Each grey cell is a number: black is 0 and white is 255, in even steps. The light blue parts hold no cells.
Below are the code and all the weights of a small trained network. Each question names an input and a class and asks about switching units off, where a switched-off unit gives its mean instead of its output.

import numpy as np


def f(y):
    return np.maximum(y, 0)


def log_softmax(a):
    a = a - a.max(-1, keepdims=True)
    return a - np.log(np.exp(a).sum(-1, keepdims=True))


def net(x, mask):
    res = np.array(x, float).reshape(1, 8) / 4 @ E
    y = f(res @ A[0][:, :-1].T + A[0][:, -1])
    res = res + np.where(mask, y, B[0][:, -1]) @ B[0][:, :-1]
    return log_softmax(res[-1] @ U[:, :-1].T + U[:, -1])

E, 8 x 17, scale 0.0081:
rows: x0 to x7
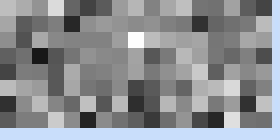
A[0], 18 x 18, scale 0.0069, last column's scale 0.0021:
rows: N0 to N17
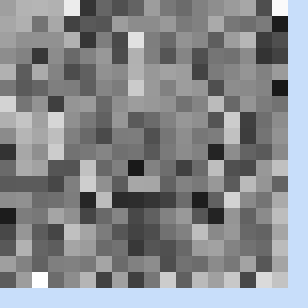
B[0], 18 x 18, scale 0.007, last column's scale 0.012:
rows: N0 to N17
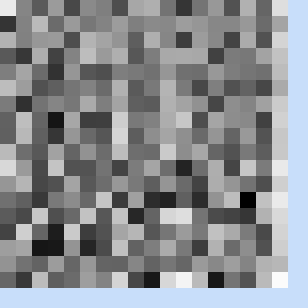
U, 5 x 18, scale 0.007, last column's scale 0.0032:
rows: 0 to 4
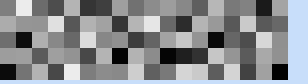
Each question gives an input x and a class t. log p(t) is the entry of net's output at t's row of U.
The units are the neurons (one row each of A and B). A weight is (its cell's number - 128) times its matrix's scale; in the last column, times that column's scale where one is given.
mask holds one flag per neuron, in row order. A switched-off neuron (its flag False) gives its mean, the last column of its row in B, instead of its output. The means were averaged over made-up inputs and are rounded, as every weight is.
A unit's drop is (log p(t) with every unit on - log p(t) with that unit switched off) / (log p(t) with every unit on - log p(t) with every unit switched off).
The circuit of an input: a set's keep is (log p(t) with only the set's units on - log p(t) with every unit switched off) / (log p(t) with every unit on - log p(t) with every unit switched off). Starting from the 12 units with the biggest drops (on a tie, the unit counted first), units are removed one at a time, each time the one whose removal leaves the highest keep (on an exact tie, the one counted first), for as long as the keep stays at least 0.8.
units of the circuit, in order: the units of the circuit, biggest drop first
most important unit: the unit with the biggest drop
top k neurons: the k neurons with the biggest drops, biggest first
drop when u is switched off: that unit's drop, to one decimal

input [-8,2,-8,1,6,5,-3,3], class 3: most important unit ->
N12
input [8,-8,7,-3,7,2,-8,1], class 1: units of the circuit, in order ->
(N2; N0)
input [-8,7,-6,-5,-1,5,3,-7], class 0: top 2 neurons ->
(N10; N15)
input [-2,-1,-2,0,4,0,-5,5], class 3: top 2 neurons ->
(N17; N12)
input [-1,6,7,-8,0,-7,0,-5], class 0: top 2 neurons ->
(N17; N4)
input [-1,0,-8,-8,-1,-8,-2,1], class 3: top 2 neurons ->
(N17; N12)
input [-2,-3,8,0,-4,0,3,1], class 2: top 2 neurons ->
(N14; N7)
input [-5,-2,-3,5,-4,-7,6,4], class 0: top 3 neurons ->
(N17; N14; N15)
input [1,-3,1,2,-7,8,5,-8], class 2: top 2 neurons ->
(N17; N6)
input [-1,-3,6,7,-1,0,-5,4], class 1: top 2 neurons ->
(N17; N2)
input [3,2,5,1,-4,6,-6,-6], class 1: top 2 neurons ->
(N17; N13)
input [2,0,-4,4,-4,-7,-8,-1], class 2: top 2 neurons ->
(N3; N10)
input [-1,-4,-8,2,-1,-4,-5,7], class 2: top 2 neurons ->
(N13; N3)
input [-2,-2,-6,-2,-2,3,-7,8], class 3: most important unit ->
N12
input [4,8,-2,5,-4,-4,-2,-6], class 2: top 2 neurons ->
(N3; N14)
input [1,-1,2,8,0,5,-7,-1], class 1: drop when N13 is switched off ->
0.2
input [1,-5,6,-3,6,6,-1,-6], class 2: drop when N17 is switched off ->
0.1
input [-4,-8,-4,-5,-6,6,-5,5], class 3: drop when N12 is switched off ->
1.1
